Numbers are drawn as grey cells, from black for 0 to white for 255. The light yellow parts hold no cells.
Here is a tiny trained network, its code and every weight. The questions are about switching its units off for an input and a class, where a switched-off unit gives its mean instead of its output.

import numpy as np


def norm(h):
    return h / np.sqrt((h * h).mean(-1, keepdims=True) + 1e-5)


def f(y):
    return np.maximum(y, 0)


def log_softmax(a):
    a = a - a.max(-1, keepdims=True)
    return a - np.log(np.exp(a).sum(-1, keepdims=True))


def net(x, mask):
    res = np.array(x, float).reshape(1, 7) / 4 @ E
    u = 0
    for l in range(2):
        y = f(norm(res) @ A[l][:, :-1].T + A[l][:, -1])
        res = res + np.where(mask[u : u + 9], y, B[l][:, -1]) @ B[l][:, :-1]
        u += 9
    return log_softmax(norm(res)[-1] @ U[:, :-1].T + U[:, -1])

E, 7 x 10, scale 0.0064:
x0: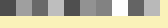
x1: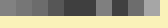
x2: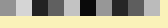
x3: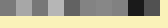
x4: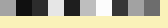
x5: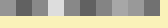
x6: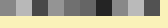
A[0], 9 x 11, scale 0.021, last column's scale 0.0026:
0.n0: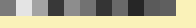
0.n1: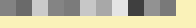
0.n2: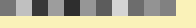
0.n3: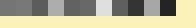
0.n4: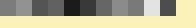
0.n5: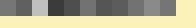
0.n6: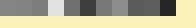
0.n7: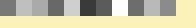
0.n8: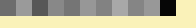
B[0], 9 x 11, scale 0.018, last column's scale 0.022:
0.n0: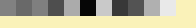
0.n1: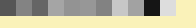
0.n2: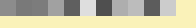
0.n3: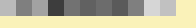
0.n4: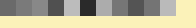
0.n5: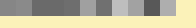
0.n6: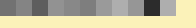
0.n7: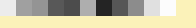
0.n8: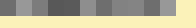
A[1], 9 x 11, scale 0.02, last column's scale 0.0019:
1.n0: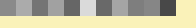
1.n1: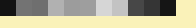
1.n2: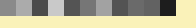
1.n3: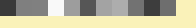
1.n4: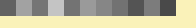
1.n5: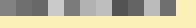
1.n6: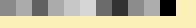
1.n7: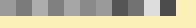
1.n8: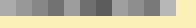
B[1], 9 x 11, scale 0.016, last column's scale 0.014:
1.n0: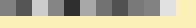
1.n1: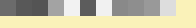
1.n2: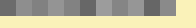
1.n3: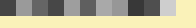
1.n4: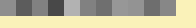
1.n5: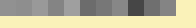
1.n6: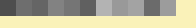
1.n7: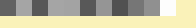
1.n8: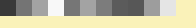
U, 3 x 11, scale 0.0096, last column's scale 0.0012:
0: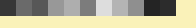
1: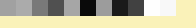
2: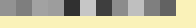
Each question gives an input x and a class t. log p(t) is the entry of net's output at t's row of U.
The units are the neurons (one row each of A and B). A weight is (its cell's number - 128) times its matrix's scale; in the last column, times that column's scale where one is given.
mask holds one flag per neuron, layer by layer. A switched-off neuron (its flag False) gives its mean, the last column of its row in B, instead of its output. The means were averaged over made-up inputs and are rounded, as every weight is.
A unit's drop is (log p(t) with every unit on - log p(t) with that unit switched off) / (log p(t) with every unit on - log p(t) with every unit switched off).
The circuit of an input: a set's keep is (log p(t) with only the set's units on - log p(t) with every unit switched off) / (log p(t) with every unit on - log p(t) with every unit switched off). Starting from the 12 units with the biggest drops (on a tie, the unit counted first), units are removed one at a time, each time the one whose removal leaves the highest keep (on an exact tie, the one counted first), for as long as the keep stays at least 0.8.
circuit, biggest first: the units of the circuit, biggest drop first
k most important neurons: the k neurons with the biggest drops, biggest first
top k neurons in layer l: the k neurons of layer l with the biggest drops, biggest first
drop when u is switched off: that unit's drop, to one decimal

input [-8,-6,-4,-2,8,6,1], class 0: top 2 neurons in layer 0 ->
[0.n7 0.n3]
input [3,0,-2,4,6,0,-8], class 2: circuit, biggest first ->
[0.n3 0.n1 0.n0]
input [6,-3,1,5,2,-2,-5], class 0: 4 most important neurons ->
[0.n1 0.n7 0.n6 1.n1]
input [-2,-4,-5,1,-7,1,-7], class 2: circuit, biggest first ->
[0.n7 0.n1]
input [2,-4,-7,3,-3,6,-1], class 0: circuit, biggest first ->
[0.n1]
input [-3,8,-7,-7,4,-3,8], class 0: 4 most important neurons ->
[0.n7 0.n3 0.n2 1.n0]
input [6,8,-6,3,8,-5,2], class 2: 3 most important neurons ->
[0.n3 0.n0 0.n2]
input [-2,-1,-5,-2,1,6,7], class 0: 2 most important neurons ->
[0.n7 0.n3]
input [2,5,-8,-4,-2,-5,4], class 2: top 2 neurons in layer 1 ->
[1.n0 1.n7]
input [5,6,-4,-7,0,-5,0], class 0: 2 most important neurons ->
[0.n7 0.n4]
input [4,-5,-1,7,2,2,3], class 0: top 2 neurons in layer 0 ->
[0.n7 0.n6]
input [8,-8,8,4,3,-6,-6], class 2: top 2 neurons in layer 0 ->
[0.n0 0.n2]
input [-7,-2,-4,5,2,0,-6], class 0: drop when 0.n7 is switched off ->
1.2
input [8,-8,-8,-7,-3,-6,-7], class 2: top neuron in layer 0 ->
[0.n7]
